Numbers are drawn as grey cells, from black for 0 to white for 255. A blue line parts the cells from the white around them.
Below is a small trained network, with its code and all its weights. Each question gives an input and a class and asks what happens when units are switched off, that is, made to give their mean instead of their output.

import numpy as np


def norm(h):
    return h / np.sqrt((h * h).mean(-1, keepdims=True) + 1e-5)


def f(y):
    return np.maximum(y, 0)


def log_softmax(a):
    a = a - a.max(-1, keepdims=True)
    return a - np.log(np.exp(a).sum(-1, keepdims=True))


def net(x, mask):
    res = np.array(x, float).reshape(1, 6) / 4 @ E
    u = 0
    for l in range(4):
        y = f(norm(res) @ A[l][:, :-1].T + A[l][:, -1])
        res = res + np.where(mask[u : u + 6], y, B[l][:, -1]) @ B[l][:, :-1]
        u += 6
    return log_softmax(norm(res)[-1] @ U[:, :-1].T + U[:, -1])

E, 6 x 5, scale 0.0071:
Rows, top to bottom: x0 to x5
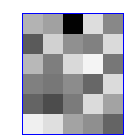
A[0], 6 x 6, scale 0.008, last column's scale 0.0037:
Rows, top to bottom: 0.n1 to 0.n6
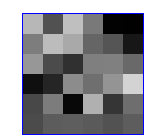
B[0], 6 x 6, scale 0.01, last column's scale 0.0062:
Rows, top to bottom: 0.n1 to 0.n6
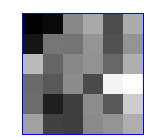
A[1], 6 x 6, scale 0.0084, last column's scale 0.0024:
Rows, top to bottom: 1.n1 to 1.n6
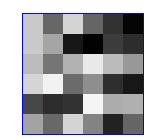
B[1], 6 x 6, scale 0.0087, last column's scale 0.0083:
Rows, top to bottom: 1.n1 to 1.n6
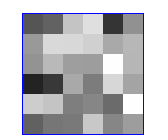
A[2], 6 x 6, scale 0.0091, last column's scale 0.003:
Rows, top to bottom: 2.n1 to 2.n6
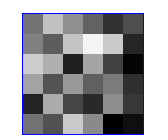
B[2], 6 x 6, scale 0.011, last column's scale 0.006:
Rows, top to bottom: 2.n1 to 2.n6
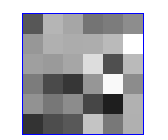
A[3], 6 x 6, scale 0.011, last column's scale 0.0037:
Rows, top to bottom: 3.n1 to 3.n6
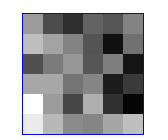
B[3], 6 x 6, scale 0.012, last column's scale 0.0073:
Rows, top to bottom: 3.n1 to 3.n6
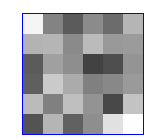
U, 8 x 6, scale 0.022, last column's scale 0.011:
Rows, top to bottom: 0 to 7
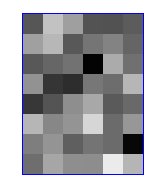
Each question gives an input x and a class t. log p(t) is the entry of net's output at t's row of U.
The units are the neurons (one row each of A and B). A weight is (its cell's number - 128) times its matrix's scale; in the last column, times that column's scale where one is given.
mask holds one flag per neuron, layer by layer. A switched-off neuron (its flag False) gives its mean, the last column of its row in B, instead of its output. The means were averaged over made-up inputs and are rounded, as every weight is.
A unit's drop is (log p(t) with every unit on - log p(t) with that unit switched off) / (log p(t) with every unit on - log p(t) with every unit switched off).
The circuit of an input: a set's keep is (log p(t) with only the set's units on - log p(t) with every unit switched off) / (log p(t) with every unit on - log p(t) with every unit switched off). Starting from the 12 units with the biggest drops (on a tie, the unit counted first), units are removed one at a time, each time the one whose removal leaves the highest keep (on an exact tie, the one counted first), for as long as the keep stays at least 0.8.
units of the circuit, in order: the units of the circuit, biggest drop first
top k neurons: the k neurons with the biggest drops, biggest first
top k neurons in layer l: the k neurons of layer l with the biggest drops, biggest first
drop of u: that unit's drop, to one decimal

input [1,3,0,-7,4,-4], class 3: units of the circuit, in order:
[0.n5 1.n2]
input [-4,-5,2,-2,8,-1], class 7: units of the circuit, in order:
[0.n4]
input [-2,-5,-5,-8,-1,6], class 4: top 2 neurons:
[2.n6 0.n4]
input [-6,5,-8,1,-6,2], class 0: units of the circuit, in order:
[2.n5 3.n6]
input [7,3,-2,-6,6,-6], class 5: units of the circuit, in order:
[1.n5 2.n3]
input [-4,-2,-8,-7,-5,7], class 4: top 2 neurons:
[2.n6 0.n4]
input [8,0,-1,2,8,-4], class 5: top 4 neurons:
[1.n5 0.n5 3.n5 2.n3]
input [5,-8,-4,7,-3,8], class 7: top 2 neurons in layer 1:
[1.n4 1.n5]
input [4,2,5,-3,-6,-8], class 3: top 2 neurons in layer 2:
[2.n2 2.n5]
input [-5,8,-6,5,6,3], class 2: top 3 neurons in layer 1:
[1.n2 1.n3 1.n5]
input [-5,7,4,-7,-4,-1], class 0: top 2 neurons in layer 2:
[2.n1 2.n3]
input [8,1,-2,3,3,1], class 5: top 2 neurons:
[0.n5 3.n5]
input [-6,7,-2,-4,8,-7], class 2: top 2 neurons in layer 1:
[1.n2 1.n3]
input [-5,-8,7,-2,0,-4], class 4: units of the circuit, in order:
[0.n1]
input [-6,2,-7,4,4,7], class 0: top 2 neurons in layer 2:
[2.n5 2.n2]
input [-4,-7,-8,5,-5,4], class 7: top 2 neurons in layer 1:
[1.n2 1.n4]
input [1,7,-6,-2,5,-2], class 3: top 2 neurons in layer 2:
[2.n2 2.n5]
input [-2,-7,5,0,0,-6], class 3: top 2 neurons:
[0.n1 1.n2]
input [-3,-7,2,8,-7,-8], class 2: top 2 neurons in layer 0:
[0.n4 0.n5]
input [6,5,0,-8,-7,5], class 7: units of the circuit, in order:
[1.n4]
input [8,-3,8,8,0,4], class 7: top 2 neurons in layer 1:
[1.n3 1.n4]
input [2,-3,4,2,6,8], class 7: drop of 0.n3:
0.0
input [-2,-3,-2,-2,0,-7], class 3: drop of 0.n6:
0.1
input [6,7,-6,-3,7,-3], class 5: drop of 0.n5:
0.1
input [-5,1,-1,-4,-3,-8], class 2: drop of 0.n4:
0.2
